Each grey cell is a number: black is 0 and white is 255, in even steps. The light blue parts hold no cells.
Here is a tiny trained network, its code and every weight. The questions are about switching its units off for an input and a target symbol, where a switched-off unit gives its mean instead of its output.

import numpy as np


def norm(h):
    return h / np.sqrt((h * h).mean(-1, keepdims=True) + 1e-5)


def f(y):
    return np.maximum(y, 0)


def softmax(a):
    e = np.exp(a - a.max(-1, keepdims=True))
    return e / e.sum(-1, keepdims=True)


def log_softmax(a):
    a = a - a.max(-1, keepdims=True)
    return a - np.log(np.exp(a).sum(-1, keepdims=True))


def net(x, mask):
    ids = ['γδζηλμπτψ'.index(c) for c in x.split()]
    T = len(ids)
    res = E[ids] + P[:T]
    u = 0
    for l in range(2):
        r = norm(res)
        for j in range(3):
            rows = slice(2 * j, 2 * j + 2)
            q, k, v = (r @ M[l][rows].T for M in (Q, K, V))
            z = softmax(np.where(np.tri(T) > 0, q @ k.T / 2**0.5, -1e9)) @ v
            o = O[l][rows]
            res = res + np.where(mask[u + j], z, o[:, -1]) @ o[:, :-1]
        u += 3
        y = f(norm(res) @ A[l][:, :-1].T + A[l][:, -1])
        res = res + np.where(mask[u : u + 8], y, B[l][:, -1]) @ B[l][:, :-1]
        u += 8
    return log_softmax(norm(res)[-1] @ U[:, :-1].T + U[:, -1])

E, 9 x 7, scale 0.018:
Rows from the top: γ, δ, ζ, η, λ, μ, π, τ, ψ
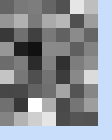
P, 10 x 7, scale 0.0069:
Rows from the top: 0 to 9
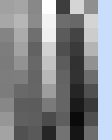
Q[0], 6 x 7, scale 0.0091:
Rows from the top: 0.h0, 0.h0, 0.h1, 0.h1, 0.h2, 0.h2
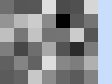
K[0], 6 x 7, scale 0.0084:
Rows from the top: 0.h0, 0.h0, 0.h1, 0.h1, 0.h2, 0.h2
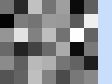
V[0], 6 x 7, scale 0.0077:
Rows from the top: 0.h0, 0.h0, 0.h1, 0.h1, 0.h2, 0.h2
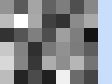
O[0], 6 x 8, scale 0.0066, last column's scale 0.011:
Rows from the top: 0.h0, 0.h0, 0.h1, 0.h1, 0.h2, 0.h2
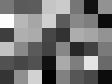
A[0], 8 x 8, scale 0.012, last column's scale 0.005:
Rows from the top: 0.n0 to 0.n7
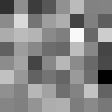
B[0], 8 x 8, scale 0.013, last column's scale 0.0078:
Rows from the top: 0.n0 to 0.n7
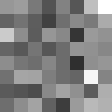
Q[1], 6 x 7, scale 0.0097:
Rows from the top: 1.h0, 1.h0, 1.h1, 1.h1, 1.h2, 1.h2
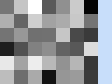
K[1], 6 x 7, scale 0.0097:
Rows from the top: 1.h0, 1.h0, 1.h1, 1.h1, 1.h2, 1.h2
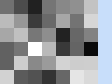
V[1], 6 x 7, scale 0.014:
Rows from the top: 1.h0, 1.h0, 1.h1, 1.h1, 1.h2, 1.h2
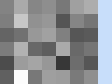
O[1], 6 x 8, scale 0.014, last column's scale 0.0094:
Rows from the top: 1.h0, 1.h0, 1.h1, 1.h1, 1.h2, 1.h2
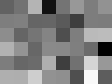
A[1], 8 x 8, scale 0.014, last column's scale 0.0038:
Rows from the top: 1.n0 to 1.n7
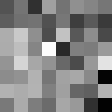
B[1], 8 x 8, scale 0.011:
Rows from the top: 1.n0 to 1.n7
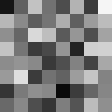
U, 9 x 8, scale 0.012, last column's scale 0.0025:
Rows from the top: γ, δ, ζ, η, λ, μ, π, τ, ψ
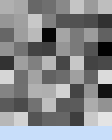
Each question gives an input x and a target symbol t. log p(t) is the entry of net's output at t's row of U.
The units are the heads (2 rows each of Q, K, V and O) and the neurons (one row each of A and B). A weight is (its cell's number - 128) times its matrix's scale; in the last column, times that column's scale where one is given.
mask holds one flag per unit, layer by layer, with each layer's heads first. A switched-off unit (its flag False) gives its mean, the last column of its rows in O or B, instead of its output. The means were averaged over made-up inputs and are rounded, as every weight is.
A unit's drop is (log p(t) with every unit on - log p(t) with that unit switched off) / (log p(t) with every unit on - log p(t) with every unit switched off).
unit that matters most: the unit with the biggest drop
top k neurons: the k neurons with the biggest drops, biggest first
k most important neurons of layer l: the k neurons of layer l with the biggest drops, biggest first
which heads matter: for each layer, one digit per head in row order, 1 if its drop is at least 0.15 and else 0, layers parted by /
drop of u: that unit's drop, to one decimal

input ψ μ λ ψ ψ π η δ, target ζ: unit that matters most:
0.n1
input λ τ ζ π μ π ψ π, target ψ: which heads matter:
010 / 001
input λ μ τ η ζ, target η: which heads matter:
011 / 001
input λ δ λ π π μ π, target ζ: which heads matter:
010 / 000
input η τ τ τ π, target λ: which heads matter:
000 / 001
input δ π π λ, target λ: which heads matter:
001 / 110
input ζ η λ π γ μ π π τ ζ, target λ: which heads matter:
000 / 101
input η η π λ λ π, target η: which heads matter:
010 / 011
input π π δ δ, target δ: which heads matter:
100 / 111
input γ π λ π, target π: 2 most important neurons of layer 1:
1.n2, 1.n0
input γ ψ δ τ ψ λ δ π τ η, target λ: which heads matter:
000 / 101
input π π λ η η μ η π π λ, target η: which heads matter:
000 / 011
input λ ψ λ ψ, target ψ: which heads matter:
100 / 000
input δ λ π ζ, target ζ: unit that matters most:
0.n0
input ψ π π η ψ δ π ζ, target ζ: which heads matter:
001 / 000
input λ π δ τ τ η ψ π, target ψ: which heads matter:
010 / 101
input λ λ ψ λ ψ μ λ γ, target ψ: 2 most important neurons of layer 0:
0.n2, 0.n5
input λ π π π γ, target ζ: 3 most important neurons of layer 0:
0.n0, 0.n3, 0.n2
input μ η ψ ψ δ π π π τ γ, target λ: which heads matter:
001 / 101
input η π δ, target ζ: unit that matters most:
0.h2
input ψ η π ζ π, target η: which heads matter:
010 / 001
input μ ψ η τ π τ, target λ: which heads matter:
000 / 001
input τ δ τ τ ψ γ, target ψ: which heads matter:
100 / 001
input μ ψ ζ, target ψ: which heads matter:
100 / 001
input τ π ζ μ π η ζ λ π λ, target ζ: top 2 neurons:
0.n0, 1.n3
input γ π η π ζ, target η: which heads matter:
000 / 011
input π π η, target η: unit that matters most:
1.h2
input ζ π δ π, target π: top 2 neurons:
0.n0, 1.n2
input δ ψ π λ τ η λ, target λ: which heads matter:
000 / 101
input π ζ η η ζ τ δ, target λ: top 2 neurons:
0.n1, 1.n0
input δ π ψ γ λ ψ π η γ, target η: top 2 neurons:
0.n7, 1.n1
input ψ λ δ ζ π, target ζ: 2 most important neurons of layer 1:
1.n3, 1.n4
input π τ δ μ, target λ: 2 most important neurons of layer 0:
0.n6, 0.n7
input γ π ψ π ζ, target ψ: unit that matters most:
0.n0
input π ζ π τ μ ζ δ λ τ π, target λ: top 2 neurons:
1.n0, 1.n3
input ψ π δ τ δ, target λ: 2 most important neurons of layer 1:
1.n0, 1.n3
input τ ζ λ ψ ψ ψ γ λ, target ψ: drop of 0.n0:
-0.1
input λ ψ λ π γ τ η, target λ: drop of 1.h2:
0.3
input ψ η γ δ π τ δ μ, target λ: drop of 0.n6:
0.1
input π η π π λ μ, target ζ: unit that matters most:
0.n0
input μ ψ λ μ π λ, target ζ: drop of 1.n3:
0.2
